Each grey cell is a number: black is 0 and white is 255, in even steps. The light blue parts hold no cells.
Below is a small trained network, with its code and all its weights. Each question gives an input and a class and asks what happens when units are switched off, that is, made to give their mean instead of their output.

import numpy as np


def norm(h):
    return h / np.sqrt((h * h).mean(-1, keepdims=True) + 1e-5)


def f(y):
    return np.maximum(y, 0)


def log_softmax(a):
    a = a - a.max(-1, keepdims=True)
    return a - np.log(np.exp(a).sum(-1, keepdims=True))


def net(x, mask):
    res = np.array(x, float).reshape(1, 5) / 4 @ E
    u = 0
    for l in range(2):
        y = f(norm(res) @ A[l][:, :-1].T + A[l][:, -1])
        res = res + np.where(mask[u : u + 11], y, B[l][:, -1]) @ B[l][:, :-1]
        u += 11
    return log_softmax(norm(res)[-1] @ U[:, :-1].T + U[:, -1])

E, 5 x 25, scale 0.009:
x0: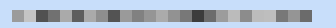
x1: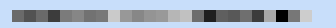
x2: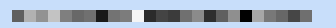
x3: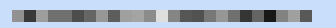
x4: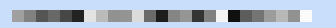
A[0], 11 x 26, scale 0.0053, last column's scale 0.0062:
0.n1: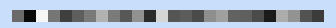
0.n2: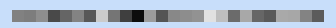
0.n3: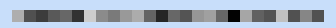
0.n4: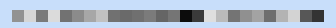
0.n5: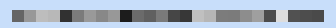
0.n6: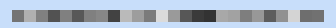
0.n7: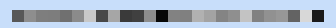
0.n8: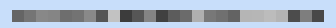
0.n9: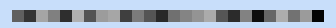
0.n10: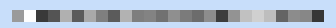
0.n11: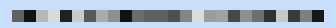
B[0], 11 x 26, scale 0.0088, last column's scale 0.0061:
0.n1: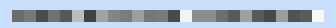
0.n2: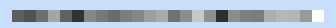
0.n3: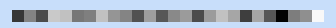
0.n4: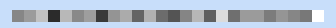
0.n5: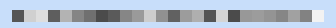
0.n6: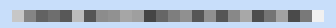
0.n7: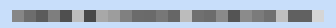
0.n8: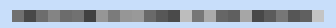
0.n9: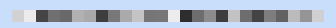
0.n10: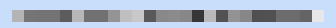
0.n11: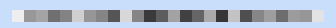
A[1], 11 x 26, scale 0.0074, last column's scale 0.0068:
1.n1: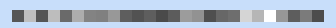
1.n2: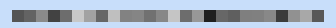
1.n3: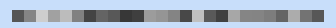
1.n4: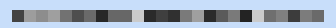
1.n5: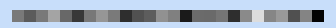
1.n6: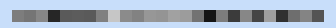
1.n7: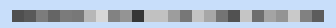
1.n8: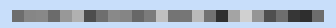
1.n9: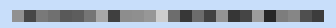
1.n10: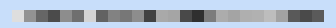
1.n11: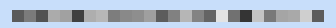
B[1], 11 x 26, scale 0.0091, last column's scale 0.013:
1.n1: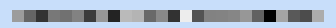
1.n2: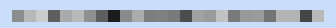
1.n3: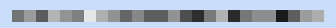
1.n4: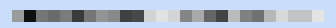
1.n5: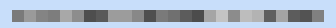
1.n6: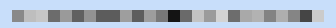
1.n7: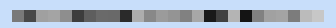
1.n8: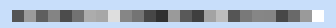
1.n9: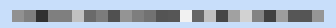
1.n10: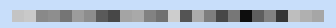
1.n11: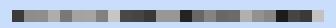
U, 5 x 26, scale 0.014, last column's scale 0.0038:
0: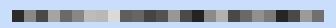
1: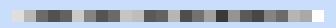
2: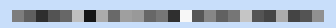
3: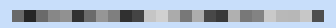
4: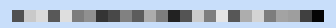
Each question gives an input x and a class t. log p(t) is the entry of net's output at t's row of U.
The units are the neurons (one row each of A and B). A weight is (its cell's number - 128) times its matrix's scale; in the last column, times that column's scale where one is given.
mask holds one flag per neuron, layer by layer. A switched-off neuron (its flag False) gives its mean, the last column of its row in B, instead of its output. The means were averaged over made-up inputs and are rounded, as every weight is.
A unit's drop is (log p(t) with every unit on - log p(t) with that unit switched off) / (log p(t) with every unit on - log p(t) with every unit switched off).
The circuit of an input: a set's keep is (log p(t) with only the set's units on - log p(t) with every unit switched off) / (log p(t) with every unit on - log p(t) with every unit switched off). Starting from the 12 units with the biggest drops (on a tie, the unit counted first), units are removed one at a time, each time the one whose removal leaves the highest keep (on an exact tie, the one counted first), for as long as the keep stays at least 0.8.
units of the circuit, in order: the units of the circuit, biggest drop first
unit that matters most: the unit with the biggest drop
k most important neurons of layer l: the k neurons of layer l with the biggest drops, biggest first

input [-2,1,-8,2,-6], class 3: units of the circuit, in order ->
(1.n7)
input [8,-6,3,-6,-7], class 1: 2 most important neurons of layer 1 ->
(1.n10; 1.n11)
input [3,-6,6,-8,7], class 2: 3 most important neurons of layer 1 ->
(1.n1; 1.n8; 1.n3)
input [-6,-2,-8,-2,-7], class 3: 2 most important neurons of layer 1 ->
(1.n7; 1.n11)
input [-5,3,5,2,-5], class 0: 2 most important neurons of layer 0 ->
(0.n10; 0.n6)
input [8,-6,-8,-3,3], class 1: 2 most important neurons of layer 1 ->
(1.n10; 1.n4)
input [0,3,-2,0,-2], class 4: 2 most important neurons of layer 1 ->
(1.n6; 1.n2)
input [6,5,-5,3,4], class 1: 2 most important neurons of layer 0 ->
(0.n6; 0.n5)
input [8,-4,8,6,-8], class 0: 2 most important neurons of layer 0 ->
(0.n11; 0.n9)
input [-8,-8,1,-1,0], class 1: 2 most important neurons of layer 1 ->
(1.n6; 1.n2)
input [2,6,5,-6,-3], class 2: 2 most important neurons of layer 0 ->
(0.n4; 0.n5)
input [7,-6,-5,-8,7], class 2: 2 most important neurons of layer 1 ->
(1.n1; 1.n8)
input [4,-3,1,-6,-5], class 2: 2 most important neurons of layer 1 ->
(1.n1; 1.n11)
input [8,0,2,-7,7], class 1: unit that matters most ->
0.n10
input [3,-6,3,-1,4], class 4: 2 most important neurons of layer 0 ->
(0.n4; 0.n5)
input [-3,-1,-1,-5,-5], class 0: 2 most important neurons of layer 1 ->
(1.n8; 1.n3)
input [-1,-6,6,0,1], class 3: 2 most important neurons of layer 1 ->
(1.n4; 1.n6)
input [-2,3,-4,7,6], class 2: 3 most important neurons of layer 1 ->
(1.n8; 1.n9; 1.n3)
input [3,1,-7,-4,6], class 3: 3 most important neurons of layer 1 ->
(1.n7; 1.n8; 1.n3)
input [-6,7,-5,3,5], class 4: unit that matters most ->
1.n6
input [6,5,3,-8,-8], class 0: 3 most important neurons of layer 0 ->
(0.n1; 0.n6; 0.n7)
